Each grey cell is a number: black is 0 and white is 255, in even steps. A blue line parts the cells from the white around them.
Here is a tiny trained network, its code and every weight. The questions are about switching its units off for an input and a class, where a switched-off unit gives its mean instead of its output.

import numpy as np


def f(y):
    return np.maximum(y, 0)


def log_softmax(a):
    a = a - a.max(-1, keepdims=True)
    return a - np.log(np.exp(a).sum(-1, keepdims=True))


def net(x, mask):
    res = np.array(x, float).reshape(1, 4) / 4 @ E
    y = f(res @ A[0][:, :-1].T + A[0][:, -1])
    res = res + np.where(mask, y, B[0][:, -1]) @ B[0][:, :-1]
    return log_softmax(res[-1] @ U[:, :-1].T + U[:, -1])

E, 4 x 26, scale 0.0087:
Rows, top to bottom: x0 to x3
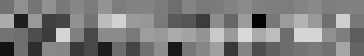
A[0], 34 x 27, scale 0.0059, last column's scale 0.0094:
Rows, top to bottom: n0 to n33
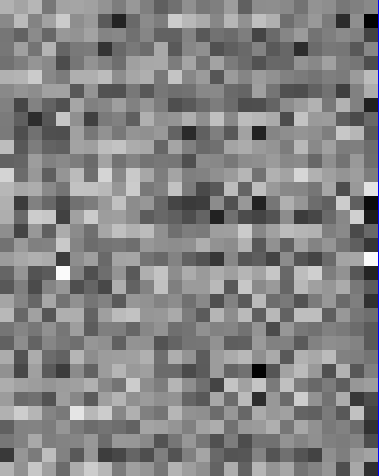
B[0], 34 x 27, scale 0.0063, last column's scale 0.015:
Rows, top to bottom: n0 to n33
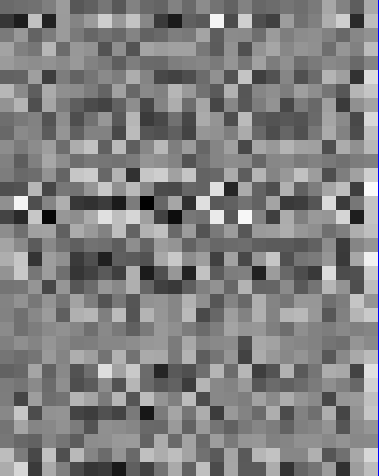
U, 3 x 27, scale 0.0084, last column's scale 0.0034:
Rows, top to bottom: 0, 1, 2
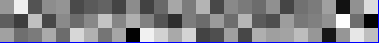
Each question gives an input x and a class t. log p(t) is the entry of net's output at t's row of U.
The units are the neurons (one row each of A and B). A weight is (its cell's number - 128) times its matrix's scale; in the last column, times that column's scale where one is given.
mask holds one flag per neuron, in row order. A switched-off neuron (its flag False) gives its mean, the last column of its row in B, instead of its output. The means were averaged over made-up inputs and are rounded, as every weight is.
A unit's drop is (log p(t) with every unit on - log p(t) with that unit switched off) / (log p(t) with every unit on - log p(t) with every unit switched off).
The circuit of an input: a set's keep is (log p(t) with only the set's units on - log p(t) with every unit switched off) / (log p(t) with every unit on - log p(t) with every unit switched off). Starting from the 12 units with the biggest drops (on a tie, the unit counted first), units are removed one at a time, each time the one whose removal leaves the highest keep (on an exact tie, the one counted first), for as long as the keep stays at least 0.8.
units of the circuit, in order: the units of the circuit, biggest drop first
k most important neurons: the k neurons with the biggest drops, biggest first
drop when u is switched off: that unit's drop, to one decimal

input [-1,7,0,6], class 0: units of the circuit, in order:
(n14)
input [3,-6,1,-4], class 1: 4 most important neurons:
(n1, n13, n18, n14)
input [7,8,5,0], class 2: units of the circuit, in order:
(n12, n22)
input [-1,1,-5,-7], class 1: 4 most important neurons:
(n15, n13, n5, n14)
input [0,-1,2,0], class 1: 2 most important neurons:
(n18, n14)
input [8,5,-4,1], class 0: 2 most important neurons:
(n18, n14)
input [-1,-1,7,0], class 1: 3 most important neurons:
(n18, n14, n33)
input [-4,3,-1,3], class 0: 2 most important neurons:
(n13, n15)
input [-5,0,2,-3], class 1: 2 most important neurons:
(n32, n13)
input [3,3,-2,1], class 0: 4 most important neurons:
(n13, n1, n18, n5)
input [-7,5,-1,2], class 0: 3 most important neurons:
(n14, n13, n1)
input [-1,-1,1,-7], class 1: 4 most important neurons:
(n13, n5, n14, n19)
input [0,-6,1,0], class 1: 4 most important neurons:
(n1, n18, n14, n33)
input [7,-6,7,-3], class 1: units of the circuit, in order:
(n1)
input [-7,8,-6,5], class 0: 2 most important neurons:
(n14, n18)
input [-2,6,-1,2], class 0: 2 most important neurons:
(n14, n13)
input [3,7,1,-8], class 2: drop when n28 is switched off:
0.1
